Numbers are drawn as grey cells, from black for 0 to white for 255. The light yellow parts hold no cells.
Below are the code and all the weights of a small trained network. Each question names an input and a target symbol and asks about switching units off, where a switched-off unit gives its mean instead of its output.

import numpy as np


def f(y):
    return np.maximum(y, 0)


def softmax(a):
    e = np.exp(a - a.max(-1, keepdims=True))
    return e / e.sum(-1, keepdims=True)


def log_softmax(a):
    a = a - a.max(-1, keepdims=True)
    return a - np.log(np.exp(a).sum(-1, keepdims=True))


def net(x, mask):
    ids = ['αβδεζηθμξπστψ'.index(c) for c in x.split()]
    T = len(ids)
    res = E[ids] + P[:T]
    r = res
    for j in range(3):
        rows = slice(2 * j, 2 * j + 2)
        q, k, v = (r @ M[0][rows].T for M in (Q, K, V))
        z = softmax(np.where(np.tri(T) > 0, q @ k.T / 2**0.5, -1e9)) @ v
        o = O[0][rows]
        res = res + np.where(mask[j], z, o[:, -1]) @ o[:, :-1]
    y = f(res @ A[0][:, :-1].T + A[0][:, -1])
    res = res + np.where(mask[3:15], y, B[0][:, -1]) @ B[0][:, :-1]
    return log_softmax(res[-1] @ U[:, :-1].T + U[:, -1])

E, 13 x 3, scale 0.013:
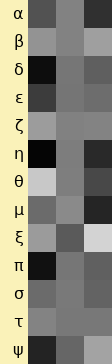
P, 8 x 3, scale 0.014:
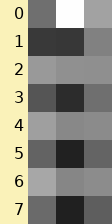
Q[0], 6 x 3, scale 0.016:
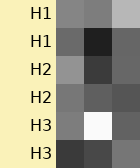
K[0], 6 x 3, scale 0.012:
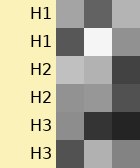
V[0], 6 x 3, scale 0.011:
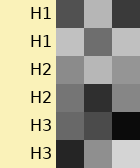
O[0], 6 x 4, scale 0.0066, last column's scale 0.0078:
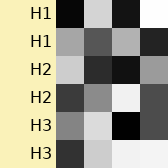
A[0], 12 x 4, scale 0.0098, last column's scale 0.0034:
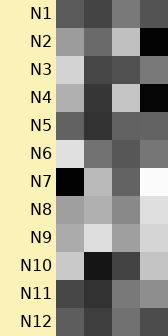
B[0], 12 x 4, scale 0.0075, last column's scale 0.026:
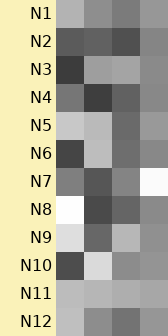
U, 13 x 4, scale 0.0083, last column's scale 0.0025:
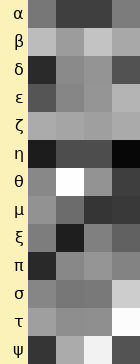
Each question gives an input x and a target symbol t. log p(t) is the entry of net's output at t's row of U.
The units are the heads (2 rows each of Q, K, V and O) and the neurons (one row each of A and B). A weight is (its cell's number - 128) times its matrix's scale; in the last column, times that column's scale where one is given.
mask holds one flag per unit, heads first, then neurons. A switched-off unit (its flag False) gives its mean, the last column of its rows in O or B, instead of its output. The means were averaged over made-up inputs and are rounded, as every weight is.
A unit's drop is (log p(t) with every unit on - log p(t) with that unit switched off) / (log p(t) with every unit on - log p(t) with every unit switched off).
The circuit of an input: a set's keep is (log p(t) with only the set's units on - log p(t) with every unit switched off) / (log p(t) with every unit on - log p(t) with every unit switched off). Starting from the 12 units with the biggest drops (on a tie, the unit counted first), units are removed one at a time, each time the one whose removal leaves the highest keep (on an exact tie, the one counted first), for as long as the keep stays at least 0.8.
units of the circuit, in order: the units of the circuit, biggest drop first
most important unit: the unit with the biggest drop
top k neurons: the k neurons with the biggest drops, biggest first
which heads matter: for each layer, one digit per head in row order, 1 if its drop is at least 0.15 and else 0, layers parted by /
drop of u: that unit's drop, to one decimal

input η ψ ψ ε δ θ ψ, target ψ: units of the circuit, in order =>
[H2]
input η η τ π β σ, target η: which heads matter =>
101
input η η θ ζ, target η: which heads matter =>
101
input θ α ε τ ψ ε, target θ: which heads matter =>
011
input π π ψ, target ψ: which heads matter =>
011
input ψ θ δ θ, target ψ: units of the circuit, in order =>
[H3, H2]
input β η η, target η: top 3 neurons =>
[N11, N7, N5]
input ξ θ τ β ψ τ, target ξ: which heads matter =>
111
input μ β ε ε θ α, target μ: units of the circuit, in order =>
[H3, N5, H2]
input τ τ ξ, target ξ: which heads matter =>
100
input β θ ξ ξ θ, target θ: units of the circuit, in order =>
[H3, N10, N7]
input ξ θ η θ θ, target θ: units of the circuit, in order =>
[H3, N10, N6]
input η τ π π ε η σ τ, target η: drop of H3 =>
0.3
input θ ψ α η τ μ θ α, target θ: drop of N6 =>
0.0
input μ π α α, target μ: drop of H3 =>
0.2
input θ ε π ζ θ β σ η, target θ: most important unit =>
N10
